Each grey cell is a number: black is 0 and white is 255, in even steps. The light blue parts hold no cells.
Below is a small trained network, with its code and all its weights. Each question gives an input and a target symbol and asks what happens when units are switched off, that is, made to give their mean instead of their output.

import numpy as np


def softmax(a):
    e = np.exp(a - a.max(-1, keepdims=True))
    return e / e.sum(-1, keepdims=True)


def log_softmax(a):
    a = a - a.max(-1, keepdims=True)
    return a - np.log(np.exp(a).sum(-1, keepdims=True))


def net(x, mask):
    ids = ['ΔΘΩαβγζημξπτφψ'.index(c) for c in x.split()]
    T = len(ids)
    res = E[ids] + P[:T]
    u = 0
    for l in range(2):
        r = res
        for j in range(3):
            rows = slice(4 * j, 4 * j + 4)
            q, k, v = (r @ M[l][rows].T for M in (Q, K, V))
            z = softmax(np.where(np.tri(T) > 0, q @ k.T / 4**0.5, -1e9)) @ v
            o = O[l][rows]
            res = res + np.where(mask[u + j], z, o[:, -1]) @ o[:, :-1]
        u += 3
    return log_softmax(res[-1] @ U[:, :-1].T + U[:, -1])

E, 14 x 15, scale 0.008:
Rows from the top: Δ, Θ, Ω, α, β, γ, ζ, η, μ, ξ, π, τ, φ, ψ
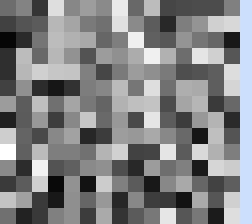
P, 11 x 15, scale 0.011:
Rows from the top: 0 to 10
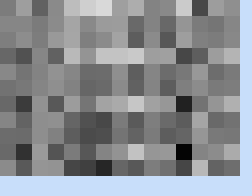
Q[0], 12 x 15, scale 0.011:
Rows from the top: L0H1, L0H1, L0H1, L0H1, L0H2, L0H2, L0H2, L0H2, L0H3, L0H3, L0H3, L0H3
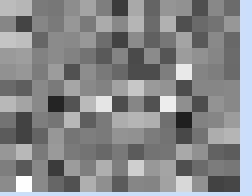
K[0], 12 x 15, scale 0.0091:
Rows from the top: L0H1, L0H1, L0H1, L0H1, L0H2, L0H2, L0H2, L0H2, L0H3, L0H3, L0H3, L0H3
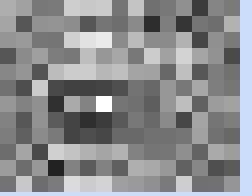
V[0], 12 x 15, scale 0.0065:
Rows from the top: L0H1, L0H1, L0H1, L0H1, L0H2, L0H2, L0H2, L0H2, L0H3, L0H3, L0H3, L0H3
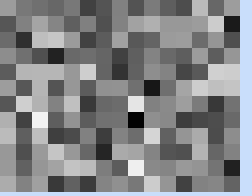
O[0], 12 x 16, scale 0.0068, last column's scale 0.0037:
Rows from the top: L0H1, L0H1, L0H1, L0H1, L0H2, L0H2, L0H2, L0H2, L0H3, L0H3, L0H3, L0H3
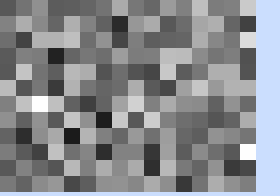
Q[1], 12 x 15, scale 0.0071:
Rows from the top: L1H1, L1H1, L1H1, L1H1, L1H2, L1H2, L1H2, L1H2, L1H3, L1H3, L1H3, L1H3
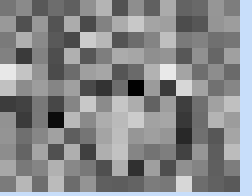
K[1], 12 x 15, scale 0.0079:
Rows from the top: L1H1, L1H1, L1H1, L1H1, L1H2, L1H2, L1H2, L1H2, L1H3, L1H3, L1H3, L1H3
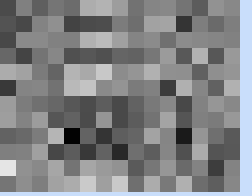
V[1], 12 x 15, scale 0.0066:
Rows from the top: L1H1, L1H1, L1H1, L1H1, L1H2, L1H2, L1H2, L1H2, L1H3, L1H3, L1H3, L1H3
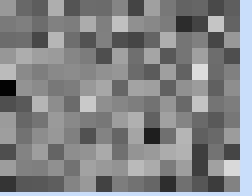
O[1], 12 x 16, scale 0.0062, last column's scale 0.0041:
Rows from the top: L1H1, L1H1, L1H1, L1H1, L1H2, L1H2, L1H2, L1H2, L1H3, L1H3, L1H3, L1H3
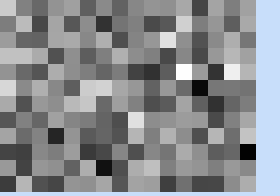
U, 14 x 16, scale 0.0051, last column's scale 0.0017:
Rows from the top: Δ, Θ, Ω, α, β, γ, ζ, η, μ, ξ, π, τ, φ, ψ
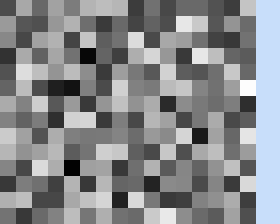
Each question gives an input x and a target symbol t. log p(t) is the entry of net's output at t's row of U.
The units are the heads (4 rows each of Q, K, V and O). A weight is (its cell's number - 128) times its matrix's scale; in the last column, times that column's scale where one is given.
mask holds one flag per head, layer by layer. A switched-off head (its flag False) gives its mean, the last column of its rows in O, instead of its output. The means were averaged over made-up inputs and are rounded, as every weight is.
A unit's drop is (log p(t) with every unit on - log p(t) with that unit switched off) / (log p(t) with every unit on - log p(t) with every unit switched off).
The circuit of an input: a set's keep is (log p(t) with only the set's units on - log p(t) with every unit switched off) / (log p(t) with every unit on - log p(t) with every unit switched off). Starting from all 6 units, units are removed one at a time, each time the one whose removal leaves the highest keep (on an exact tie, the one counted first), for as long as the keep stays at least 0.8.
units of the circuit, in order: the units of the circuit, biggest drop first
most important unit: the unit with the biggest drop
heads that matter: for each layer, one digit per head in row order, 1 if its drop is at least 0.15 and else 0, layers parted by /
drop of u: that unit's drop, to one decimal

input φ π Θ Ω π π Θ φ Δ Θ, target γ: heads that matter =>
100 / 000
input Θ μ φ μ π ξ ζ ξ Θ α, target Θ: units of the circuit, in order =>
[L1H2; L0H2]
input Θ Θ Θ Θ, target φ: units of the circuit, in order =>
[L1H3; L0H2]
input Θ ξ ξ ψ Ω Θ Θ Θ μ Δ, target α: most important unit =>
L1H2
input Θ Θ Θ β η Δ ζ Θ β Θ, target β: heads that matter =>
010 / 000
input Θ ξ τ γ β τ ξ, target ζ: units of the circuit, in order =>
[L0H2; L1H1]
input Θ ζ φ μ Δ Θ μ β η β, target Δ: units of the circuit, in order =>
[L1H3; L0H1; L0H2]
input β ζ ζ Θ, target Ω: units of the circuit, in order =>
[L0H3; L1H2; L1H1]
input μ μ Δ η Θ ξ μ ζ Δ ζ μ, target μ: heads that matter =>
011 / 100
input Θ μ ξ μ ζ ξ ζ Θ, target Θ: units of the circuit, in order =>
[L1H2; L0H3]
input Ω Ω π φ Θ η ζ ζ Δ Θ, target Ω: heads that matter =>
001 / 010
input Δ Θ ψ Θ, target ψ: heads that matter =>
100 / 100
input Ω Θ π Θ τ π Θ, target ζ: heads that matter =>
011 / 000
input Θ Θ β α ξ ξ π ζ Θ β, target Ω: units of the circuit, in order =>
[L0H3; L1H2]
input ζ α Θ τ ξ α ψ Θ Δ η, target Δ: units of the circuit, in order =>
[L1H3; L0H3; L0H2]
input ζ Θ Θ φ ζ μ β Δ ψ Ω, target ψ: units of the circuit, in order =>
[L1H1; L0H1]
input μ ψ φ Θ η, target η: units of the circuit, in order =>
[L0H2; L0H1]
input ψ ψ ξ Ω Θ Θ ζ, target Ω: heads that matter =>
001 / 010
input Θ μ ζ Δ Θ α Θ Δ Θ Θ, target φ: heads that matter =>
011 / 001
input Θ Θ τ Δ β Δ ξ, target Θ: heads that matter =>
011 / 010
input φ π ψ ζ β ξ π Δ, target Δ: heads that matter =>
010 / 001
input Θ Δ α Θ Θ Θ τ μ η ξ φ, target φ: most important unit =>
L1H3
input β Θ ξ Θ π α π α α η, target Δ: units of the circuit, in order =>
[L1H3; L0H3; L1H2; L0H2]
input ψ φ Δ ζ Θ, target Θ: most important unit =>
L0H3
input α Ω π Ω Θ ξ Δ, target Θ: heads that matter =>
010 / 010
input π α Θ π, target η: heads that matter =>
010 / 010
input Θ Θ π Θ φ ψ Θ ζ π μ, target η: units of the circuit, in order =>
[L0H2]
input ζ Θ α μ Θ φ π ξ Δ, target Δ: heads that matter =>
011 / 001
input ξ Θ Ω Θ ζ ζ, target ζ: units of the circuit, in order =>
[L1H1; L0H2]
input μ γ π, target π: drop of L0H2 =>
0.1
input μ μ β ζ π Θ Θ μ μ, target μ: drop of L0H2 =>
0.3
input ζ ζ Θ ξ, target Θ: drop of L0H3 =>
0.0
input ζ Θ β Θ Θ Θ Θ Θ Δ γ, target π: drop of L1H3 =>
0.1
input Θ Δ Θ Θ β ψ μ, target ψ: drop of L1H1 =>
0.8
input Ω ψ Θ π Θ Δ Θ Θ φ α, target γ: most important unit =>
L0H1
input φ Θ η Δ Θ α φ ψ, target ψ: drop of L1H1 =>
1.0
